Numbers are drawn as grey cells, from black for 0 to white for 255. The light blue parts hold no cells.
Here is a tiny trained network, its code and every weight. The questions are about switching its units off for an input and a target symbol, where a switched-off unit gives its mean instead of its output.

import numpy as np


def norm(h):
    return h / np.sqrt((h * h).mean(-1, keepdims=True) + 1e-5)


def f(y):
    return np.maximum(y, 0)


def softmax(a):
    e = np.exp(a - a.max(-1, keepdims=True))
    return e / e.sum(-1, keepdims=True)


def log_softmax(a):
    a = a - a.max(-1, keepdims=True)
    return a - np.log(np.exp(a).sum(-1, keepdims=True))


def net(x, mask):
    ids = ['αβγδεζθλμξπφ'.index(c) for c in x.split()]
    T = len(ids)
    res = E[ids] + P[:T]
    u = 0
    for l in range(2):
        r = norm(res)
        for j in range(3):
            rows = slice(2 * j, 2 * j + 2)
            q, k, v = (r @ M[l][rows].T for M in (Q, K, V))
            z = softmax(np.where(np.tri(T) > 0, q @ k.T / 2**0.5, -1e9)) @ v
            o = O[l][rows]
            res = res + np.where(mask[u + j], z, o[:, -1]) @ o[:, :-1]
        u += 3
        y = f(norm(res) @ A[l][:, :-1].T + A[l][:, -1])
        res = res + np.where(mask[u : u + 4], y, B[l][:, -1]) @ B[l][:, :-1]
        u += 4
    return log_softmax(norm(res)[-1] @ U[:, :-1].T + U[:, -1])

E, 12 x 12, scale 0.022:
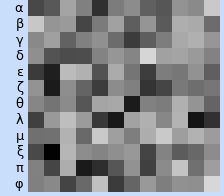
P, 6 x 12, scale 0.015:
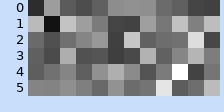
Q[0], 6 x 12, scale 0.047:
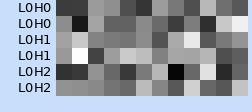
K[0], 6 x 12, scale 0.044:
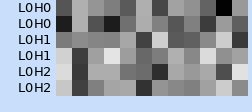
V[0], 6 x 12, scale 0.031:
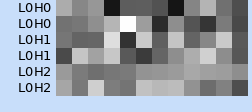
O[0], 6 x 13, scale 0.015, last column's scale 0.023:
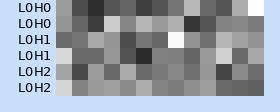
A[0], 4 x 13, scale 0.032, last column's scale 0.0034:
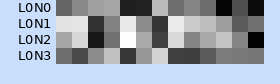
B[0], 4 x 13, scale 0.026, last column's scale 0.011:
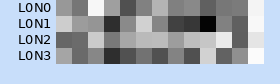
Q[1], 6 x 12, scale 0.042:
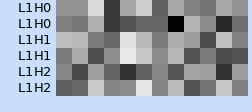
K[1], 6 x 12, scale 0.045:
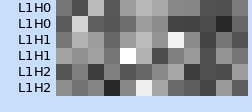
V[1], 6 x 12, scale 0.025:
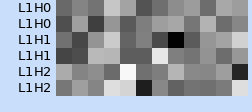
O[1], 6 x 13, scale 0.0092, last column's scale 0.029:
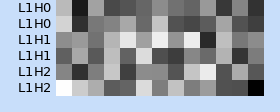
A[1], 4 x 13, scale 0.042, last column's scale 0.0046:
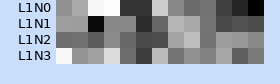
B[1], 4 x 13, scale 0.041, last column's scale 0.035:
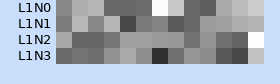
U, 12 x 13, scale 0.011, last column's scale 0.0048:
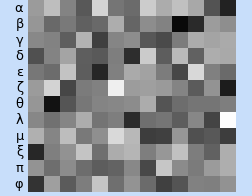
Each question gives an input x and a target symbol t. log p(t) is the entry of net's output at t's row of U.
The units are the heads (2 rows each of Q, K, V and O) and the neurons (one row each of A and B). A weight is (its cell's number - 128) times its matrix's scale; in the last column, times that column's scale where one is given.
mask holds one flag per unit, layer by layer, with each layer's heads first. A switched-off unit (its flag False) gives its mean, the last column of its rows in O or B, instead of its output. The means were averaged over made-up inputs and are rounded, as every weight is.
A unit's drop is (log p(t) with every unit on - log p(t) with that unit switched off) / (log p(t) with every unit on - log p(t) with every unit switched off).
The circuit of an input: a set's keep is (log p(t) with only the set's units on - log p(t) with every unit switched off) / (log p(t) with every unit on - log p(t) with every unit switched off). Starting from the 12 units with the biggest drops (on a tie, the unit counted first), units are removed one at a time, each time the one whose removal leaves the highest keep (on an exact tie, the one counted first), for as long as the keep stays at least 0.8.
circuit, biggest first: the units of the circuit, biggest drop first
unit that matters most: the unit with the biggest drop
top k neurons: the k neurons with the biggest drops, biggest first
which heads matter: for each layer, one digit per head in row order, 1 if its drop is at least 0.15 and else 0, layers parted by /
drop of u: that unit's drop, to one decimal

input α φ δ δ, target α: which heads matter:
100 / 000
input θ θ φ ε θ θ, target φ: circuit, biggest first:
(L0H1, L0H2)
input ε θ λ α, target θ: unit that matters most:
L0H1
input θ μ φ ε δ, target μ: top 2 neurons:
(L0N1, L1N0)
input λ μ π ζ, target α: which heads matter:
110 / 000
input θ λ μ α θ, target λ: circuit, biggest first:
(L0H1, L1N3)
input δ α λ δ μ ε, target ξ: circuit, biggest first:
(L0H0, L1H2)
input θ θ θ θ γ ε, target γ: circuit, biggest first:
(L0H0, L1N1)
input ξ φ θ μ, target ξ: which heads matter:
110 / 000
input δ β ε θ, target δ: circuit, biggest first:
(L1H1, L0H1)
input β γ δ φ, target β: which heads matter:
101 / 000
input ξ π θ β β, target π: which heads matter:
100 / 000
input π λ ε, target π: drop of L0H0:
0.3
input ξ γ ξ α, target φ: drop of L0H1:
0.2
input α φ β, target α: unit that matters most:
L0H0
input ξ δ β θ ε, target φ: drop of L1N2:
0.1
